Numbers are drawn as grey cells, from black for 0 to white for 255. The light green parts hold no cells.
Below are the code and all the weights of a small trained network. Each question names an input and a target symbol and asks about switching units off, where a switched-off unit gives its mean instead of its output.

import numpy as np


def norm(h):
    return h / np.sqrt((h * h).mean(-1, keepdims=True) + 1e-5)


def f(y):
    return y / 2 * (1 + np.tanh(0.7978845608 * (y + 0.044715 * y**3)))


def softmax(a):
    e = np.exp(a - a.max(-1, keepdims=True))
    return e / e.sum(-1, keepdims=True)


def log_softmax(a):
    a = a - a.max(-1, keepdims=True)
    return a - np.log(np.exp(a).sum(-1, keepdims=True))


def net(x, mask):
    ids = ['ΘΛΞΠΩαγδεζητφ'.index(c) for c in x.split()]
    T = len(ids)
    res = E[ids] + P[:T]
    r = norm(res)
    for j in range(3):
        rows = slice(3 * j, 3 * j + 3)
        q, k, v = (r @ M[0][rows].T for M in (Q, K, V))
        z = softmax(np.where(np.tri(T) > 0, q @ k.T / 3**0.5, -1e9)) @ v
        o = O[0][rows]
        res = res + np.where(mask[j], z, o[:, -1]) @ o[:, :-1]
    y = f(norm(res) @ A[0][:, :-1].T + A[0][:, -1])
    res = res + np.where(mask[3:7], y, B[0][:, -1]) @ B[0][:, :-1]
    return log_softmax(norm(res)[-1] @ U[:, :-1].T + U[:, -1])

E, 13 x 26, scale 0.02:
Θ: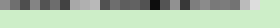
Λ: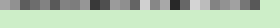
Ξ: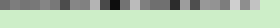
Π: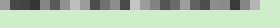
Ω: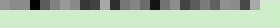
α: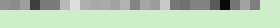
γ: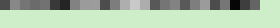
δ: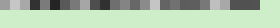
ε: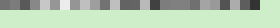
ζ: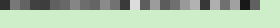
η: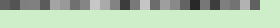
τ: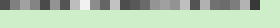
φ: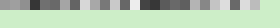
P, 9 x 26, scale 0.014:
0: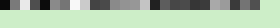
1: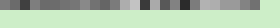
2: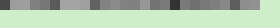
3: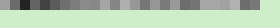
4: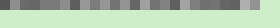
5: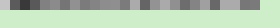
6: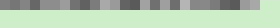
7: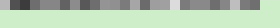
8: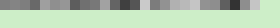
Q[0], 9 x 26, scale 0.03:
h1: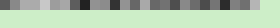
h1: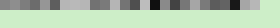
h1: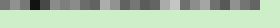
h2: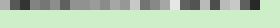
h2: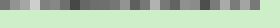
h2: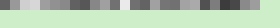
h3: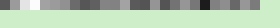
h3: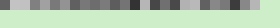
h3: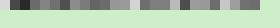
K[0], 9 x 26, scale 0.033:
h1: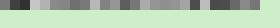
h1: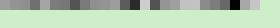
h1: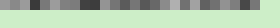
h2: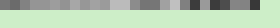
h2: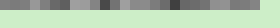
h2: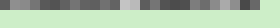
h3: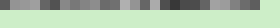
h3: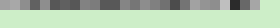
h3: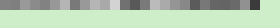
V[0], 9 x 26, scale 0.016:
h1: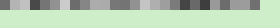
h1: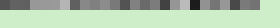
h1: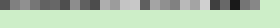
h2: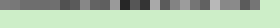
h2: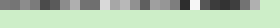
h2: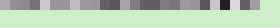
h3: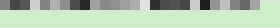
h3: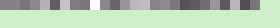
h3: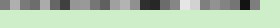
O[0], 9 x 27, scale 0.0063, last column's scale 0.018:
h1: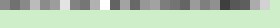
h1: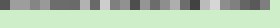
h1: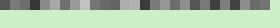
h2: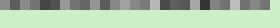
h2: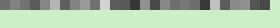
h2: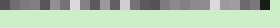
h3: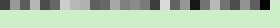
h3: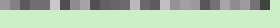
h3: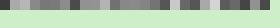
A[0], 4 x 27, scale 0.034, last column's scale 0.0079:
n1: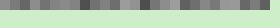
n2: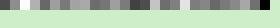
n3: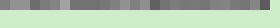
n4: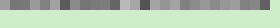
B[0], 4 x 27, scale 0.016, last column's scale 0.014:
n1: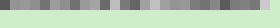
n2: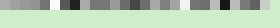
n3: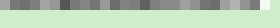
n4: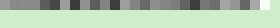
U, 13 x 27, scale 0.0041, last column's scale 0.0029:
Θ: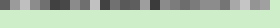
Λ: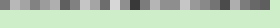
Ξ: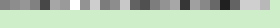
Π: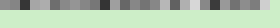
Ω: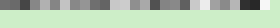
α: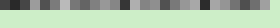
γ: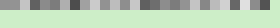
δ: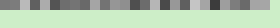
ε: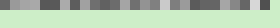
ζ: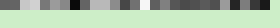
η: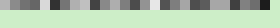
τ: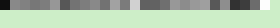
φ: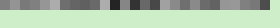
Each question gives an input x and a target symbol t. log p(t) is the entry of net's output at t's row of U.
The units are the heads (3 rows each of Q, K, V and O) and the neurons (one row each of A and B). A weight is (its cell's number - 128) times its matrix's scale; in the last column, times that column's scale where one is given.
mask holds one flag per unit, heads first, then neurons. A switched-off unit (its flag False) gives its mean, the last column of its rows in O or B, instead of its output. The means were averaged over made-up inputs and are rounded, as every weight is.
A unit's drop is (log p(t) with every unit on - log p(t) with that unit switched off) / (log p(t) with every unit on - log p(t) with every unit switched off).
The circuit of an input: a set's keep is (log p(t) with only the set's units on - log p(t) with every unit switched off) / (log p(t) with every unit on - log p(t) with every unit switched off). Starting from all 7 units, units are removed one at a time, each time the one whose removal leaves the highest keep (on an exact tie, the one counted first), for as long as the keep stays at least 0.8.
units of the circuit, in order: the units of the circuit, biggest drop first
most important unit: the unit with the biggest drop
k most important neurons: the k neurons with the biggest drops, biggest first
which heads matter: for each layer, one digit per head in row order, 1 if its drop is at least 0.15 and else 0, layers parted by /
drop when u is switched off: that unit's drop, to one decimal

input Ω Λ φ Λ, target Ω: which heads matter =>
001
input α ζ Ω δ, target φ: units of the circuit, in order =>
(h2)
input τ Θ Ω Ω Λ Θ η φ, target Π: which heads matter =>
001
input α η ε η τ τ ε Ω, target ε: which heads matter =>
000
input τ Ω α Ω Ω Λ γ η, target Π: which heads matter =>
001
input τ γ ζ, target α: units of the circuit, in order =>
(h2 n2)
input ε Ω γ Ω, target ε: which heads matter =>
010
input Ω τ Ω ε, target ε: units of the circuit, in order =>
(n4 h2)
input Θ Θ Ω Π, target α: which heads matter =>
011
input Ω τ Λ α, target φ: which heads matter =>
011
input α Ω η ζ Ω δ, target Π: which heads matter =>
001
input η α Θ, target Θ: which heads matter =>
100
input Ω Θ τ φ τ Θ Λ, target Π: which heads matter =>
100
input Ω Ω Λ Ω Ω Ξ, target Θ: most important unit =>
h1
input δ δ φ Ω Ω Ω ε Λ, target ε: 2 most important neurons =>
(n4 n1)
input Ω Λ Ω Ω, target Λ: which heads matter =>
000
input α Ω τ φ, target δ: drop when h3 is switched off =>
0.6
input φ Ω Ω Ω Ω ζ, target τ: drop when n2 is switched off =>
0.2
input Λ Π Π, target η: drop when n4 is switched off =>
0.3
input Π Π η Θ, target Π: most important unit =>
h3
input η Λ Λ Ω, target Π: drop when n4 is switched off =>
0.1
